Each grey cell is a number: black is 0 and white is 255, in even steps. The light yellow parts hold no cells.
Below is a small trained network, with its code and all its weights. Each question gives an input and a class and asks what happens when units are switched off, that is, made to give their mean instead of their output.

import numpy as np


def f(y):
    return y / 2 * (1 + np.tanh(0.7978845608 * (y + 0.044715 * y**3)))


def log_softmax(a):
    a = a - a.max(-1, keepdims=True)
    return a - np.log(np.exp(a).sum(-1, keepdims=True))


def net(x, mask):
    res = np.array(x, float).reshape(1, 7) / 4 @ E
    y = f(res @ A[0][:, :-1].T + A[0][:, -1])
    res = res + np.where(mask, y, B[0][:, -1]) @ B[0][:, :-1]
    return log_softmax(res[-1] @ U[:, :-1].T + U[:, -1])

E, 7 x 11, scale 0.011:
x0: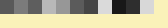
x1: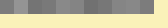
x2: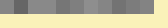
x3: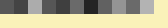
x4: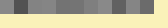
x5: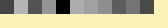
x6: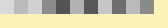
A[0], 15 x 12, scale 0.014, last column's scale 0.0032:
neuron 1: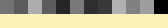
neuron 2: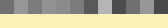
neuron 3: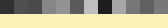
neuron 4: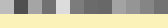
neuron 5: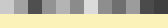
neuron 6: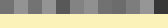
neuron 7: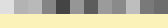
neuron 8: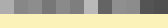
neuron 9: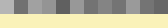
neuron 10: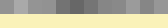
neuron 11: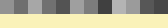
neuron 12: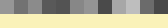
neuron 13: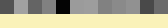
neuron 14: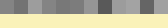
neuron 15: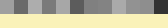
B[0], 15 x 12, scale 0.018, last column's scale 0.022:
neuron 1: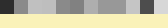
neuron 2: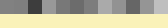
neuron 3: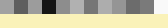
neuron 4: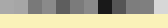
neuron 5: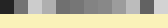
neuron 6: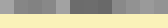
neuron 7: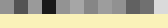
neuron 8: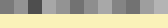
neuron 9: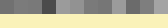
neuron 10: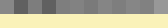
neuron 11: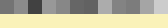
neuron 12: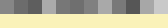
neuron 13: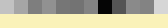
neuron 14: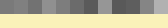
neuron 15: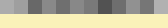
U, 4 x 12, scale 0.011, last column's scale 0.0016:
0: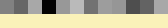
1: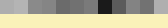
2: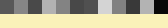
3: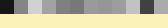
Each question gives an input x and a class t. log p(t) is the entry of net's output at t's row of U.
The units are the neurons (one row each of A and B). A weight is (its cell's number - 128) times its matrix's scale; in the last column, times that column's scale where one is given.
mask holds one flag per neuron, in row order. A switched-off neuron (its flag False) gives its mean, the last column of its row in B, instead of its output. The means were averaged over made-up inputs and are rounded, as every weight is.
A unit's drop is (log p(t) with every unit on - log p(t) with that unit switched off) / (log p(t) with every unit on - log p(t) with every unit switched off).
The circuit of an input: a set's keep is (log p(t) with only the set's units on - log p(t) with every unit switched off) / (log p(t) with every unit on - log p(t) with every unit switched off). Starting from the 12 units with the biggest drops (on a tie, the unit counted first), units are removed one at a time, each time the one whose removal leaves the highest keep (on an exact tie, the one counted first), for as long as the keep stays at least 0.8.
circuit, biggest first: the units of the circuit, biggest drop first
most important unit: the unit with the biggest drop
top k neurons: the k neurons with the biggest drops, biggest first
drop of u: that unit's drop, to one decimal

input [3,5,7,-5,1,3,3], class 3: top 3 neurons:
[neuron 3; neuron 5; neuron 4]
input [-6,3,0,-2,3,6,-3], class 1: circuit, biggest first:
[neuron 13]
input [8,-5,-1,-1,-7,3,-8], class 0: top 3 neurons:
[neuron 3; neuron 11; neuron 12]
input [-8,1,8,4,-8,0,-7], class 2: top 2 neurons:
[neuron 11; neuron 12]
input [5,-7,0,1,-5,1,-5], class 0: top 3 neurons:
[neuron 11; neuron 12; neuron 8]
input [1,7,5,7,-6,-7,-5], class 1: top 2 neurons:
[neuron 4; neuron 5]
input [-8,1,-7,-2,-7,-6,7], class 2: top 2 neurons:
[neuron 11; neuron 12]
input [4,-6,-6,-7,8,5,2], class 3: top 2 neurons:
[neuron 5; neuron 4]
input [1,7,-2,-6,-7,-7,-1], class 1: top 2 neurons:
[neuron 4; neuron 1]
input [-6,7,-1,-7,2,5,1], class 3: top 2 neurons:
[neuron 5; neuron 4]
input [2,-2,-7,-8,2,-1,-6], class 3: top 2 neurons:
[neuron 5; neuron 7]
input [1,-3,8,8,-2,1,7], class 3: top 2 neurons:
[neuron 1; neuron 3]
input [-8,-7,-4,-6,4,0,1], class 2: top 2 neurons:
[neuron 12; neuron 8]
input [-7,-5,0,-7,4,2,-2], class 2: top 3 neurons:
[neuron 8; neuron 12; neuron 1]
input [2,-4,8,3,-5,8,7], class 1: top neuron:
[neuron 13]
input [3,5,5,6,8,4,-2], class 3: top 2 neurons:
[neuron 1; neuron 4]
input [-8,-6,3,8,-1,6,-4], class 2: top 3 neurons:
[neuron 11; neuron 12; neuron 5]
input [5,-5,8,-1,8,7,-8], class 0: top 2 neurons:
[neuron 3; neuron 4]
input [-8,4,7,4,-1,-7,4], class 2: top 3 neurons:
[neuron 11; neuron 12; neuron 13]
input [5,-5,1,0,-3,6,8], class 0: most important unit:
neuron 7
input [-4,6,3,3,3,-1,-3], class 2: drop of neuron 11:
0.3
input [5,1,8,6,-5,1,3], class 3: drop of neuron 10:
0.0
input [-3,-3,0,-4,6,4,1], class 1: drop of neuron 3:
0.1
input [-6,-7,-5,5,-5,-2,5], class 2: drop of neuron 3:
0.9
